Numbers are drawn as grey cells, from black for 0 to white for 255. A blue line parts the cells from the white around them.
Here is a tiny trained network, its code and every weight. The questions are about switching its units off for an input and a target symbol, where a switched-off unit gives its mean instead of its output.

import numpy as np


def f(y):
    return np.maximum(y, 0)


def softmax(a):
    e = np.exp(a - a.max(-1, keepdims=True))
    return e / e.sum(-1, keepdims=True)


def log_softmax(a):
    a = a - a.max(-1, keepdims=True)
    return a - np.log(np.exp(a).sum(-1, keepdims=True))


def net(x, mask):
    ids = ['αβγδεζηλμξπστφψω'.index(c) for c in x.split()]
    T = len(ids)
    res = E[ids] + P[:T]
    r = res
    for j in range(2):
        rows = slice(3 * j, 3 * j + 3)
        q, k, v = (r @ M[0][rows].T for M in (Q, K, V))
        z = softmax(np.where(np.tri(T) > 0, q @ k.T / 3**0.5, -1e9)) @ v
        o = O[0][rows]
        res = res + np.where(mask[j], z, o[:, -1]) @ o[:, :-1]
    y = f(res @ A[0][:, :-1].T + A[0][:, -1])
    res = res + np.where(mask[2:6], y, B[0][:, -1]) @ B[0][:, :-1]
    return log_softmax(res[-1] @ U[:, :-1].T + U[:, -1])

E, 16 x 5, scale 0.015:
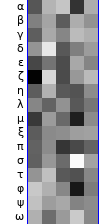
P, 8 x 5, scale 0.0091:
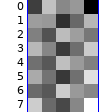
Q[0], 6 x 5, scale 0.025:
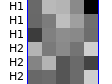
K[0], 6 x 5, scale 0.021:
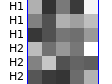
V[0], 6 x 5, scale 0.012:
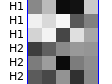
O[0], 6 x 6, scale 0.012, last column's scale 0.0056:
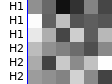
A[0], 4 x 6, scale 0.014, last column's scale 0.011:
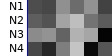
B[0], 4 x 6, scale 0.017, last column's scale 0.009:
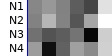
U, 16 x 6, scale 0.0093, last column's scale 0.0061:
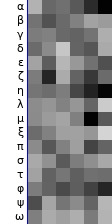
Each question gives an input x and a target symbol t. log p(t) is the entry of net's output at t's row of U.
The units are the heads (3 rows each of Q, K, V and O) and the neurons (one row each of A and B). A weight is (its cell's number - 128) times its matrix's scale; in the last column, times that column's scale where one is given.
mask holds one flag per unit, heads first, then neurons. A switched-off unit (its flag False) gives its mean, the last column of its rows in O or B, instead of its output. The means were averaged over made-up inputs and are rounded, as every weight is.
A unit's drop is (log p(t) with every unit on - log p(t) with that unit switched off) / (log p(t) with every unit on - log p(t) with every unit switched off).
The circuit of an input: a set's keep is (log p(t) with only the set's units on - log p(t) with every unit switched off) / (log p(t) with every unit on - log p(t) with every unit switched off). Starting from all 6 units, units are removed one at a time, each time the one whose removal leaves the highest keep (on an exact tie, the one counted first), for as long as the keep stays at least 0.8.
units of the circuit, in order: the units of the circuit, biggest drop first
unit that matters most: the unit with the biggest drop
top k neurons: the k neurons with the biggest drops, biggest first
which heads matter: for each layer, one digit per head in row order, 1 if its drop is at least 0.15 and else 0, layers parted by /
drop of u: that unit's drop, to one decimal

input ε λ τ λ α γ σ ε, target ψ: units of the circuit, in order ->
(H1)
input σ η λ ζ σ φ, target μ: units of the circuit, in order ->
(H1, N3)
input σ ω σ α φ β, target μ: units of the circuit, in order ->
(N3, H1)
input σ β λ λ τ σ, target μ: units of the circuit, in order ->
(N3, H1)
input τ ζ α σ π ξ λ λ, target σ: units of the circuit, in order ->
(H1, N3)
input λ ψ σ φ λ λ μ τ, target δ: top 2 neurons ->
(N1, N4)
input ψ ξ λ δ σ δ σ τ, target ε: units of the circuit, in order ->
(H1, H2)
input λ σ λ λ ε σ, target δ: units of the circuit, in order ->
(H1, N1, N4)
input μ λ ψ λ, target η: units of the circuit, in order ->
(H1, N1)
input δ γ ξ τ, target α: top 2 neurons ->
(N3, N2)
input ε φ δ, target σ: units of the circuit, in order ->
(H1, N3, H2)
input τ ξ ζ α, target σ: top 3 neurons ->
(N3, N1, N4)
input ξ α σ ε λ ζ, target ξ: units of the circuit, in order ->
(H2, H1)
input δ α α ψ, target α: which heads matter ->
10
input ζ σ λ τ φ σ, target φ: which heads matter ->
10
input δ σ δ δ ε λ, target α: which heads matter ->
11
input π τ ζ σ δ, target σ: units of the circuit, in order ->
(H1)
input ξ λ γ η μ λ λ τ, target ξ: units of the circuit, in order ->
(H1, H2)
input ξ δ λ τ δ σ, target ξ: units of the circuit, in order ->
(H2, H1, N3)
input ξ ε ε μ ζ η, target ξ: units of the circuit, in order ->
(H1, H2)
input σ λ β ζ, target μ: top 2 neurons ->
(N3, N4)
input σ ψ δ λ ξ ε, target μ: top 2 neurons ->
(N3, N4)
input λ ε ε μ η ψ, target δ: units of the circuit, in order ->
(H1, N4)
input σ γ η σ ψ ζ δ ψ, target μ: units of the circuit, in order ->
(H1, N3)
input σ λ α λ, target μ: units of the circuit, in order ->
(N3, H1)
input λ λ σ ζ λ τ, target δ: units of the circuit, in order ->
(H1, N4)
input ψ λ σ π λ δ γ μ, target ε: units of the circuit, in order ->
(H1, H2)
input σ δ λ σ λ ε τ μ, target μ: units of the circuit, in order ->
(H1, N3)
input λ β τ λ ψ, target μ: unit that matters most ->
H2
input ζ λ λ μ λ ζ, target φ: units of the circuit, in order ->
(H1, N3)
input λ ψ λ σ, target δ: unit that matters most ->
H1
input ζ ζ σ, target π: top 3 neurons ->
(N4, N3, N1)
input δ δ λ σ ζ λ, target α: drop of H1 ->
2.0
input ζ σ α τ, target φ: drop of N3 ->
1.3
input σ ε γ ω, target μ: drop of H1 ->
1.4
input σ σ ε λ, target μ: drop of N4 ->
0.1
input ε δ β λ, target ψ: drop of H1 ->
0.8
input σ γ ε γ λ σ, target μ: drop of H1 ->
1.4
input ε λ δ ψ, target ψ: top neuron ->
(N4)
